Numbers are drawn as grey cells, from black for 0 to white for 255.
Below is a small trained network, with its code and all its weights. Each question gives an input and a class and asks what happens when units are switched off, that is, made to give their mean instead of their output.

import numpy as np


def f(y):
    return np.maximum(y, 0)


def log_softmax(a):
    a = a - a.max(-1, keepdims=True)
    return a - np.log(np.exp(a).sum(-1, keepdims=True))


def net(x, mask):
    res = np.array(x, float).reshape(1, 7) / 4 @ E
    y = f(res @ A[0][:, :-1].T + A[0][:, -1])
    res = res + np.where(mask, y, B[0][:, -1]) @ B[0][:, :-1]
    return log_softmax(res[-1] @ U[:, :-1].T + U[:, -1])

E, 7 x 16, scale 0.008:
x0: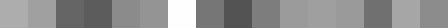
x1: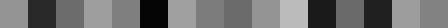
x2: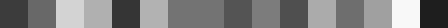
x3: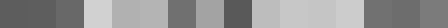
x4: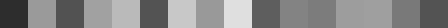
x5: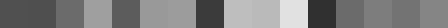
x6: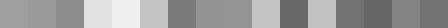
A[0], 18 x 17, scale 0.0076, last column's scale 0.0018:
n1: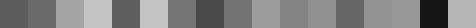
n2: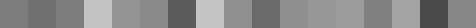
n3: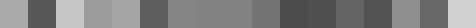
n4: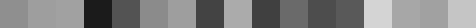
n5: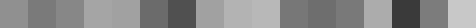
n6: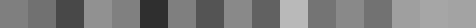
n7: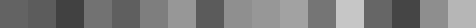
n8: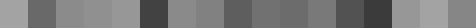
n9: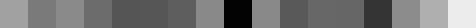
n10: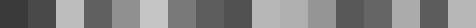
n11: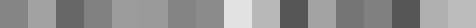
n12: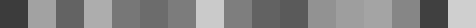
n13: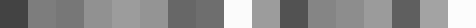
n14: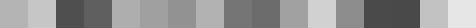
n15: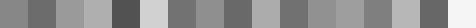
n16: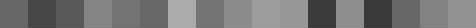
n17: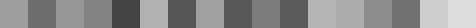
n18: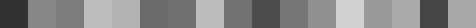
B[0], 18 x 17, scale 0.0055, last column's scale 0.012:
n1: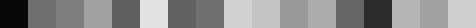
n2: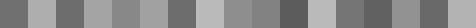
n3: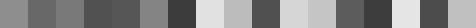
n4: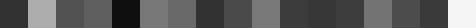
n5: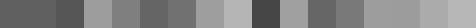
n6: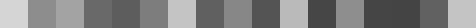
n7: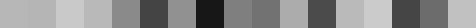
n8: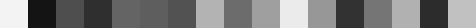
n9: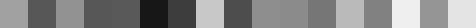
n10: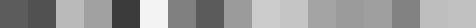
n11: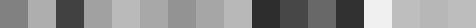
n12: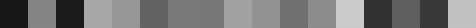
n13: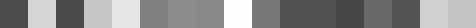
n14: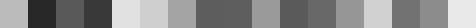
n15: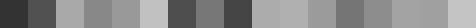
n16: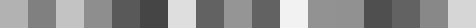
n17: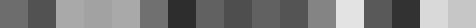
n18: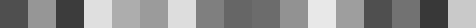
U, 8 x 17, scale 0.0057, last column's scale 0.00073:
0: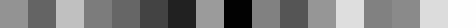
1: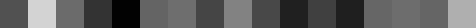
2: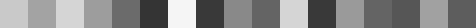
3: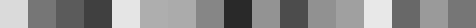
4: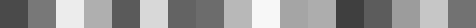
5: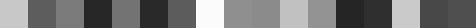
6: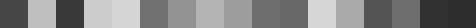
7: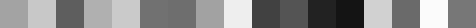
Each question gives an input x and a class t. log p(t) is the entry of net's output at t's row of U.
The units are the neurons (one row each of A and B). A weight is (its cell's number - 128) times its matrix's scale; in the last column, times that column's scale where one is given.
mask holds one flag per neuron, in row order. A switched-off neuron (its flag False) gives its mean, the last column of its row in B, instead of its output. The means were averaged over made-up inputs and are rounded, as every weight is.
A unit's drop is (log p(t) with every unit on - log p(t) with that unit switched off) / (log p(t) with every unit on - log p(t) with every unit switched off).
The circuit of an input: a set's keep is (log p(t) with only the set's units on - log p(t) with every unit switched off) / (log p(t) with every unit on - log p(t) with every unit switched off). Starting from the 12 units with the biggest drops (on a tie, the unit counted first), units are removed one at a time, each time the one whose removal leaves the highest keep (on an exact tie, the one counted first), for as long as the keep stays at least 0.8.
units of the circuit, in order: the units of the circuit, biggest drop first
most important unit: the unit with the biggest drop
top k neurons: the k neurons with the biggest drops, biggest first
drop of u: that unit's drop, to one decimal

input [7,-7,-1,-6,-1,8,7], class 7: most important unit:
n11
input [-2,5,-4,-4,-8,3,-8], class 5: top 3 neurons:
n9, n8, n3
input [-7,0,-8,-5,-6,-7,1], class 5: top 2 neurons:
n8, n3
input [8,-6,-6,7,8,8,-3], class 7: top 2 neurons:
n11, n13
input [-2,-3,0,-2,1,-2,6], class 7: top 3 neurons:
n11, n13, n5
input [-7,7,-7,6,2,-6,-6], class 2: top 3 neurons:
n7, n6, n16
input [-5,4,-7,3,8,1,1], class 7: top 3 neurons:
n13, n11, n5
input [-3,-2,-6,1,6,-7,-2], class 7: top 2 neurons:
n11, n13
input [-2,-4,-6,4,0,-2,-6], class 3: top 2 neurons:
n14, n1
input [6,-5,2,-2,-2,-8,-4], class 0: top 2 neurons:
n17, n9
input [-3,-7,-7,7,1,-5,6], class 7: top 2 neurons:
n11, n13
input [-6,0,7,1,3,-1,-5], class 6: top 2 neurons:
n12, n18
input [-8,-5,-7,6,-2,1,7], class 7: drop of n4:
0.0
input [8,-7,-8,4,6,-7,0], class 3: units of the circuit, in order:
n14
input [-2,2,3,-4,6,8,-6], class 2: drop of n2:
0.1
